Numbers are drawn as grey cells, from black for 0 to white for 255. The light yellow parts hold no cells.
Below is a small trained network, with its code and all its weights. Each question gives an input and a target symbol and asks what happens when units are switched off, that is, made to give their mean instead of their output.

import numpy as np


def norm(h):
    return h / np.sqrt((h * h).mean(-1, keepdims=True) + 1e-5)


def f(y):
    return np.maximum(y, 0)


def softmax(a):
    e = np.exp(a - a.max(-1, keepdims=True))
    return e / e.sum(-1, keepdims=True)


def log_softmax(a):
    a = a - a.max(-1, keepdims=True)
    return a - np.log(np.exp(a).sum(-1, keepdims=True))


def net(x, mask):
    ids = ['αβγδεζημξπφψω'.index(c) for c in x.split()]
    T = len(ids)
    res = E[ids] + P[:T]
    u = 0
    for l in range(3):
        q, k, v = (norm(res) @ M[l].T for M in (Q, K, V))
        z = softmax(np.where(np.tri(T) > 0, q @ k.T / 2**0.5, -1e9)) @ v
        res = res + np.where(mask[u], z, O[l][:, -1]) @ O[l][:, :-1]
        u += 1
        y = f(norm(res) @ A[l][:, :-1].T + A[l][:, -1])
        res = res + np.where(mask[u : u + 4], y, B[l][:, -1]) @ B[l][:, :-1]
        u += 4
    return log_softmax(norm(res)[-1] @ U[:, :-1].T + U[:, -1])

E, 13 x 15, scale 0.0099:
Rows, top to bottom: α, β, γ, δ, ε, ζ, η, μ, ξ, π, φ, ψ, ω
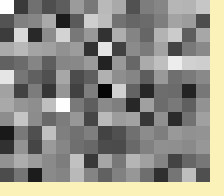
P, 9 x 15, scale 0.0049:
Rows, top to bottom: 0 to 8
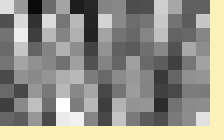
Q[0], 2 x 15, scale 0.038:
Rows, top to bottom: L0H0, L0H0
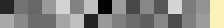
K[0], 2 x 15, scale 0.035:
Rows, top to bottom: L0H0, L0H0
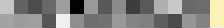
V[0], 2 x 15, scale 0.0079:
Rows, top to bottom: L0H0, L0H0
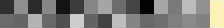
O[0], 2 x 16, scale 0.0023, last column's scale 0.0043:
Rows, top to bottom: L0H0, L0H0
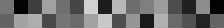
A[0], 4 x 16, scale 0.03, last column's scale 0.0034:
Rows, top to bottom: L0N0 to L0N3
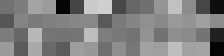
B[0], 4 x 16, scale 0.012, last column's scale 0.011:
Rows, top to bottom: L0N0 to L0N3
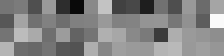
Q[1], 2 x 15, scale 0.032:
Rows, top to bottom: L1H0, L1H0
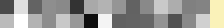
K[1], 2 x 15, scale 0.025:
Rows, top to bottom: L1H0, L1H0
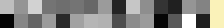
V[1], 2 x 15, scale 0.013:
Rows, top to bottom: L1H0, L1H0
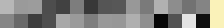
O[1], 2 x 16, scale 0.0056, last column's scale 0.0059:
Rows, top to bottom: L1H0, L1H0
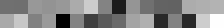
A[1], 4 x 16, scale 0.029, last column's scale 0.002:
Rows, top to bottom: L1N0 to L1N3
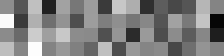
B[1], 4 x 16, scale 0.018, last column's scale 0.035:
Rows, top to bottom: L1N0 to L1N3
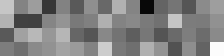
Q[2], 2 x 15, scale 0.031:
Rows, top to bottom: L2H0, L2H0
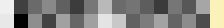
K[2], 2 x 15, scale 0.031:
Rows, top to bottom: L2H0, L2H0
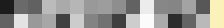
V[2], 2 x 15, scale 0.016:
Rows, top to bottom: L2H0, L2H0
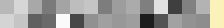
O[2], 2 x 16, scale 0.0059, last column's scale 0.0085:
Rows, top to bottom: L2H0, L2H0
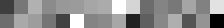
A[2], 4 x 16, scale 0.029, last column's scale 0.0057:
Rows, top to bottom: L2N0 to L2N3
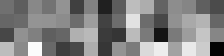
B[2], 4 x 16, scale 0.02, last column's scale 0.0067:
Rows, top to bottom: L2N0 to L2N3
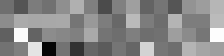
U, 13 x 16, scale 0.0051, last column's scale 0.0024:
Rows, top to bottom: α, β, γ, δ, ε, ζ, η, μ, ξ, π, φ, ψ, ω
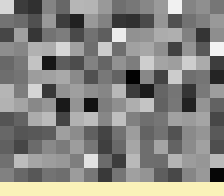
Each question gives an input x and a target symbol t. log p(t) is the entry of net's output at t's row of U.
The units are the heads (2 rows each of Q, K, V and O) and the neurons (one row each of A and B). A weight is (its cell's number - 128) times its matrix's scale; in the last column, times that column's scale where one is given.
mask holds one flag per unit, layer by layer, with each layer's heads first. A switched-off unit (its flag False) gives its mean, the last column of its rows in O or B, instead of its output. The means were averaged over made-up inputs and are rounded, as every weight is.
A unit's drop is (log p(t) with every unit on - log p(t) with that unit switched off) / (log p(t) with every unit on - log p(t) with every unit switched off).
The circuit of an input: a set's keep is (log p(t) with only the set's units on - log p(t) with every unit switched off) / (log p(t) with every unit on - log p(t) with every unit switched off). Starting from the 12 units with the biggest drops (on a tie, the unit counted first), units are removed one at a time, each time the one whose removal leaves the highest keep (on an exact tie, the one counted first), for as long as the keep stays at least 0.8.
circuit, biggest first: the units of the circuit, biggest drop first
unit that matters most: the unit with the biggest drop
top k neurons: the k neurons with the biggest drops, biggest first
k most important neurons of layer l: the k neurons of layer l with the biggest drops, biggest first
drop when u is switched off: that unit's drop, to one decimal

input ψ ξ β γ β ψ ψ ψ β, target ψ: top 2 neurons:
[L1N3, L2N1]
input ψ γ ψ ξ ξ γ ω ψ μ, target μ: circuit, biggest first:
[L1H0]
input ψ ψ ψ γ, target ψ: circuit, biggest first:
[L1N3, L2N1]
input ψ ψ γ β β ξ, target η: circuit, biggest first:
[L0N1, L1N0, L0N0]
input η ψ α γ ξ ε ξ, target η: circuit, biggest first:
[L0N1, L1N0]
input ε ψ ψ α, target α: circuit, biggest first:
[L1N1, L0N3]
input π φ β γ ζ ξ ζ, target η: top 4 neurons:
[L0N1, L1N0, L0N0, L0N3]
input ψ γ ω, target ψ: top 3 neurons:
[L1N3, L2N1, L2N2]
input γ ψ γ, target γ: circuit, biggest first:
[L1N3, L0N1]
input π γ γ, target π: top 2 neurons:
[L1N3, L1N0]
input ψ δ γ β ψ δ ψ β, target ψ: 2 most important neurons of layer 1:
[L1N3, L1N1]
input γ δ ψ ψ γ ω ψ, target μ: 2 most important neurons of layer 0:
[L0N0, L0N3]
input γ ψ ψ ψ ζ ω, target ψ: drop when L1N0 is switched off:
0.1
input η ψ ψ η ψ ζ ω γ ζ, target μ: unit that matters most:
L1H0
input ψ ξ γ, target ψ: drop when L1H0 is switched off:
0.9
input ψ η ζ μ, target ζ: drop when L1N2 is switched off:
1.0
